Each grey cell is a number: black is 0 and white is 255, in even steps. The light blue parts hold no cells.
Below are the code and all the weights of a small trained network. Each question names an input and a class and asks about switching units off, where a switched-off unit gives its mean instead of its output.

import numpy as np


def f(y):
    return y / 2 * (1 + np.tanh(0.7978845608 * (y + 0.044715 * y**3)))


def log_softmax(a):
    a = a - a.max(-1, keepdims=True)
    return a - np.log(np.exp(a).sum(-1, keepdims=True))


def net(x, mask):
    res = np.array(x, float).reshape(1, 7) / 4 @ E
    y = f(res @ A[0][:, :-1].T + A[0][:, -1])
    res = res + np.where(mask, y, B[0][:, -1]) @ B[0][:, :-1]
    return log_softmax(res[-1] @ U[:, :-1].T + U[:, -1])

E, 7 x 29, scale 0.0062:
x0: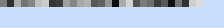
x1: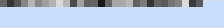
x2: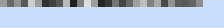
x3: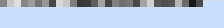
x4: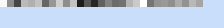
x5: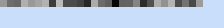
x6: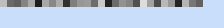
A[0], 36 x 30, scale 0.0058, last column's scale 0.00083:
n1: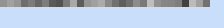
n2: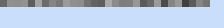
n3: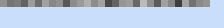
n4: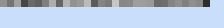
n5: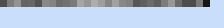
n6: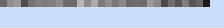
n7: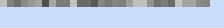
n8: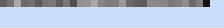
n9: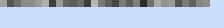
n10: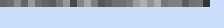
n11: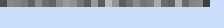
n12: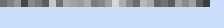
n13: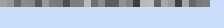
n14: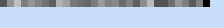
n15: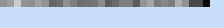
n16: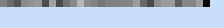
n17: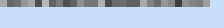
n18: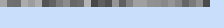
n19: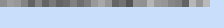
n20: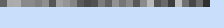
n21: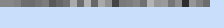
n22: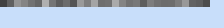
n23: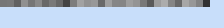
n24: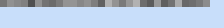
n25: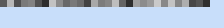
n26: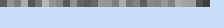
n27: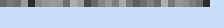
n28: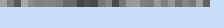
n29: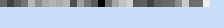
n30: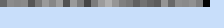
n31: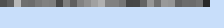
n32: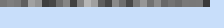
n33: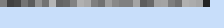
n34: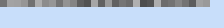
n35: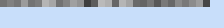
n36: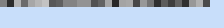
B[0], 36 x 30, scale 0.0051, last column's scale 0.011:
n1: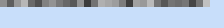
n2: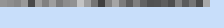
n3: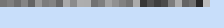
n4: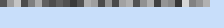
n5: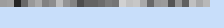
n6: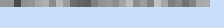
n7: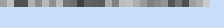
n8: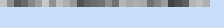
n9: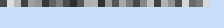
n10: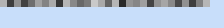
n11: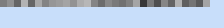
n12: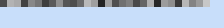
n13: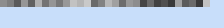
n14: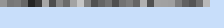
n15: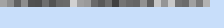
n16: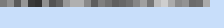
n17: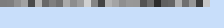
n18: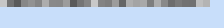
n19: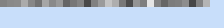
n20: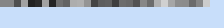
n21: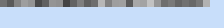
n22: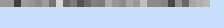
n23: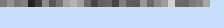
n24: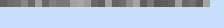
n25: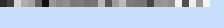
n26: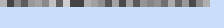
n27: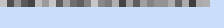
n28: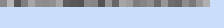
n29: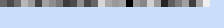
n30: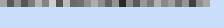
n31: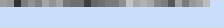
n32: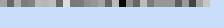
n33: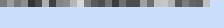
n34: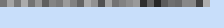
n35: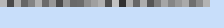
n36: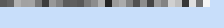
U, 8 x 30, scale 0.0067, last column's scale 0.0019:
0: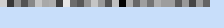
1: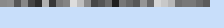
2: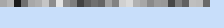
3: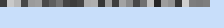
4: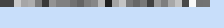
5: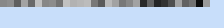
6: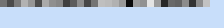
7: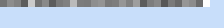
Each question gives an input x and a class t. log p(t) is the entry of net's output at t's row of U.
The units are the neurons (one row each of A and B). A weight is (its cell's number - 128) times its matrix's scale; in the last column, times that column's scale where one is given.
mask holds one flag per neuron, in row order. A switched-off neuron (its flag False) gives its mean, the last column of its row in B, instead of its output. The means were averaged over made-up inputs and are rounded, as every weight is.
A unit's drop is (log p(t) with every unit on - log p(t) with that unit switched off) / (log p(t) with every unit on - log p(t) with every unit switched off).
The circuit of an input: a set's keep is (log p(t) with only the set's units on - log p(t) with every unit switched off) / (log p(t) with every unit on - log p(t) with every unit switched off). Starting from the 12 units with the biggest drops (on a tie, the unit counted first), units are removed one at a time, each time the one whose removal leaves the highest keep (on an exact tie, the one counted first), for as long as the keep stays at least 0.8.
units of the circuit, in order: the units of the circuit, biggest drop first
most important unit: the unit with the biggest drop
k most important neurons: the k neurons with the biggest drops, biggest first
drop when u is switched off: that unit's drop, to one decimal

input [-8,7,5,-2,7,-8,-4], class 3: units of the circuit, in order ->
(n12)
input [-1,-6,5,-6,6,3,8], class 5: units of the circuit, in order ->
(n17, n13)
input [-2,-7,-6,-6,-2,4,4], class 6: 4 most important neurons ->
(n19, n1, n21, n32)
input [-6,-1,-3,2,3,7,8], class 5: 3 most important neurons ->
(n13, n17, n3)
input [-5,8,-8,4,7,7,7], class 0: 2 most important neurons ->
(n26, n27)
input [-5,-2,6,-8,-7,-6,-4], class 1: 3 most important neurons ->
(n33, n16, n23)
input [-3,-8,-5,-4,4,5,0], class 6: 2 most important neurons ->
(n19, n1)
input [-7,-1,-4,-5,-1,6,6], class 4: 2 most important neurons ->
(n25, n12)
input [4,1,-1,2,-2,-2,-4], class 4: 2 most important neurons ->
(n36, n13)
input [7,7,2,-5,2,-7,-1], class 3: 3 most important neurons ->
(n12, n4, n25)
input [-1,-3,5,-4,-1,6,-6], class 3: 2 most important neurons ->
(n9, n13)
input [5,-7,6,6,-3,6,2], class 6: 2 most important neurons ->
(n1, n21)
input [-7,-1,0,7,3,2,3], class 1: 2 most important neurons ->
(n20, n36)
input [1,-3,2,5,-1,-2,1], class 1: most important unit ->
n29
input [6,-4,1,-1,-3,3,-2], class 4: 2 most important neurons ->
(n36, n29)
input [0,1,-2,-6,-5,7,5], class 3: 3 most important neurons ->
(n9, n20, n14)
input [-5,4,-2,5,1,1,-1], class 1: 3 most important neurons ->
(n20, n36, n14)
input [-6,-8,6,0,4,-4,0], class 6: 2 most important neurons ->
(n19, n1)
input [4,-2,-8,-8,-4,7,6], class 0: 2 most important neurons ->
(n35, n27)
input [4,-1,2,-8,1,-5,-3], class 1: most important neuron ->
(n33)
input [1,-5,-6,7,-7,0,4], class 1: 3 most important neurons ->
(n20, n14, n15)
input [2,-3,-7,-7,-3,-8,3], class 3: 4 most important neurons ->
(n12, n4, n32, n10)
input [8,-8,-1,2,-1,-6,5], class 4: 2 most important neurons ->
(n36, n29)
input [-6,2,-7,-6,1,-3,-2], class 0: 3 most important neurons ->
(n27, n26, n30)
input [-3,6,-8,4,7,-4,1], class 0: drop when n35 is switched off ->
0.1
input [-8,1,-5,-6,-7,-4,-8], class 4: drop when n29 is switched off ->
-0.1
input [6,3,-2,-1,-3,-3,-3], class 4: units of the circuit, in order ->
(n36)
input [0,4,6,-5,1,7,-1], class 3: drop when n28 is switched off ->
0.2
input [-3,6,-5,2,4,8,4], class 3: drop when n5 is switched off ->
0.0
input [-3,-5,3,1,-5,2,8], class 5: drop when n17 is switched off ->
0.1
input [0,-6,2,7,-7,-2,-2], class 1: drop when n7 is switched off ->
0.2
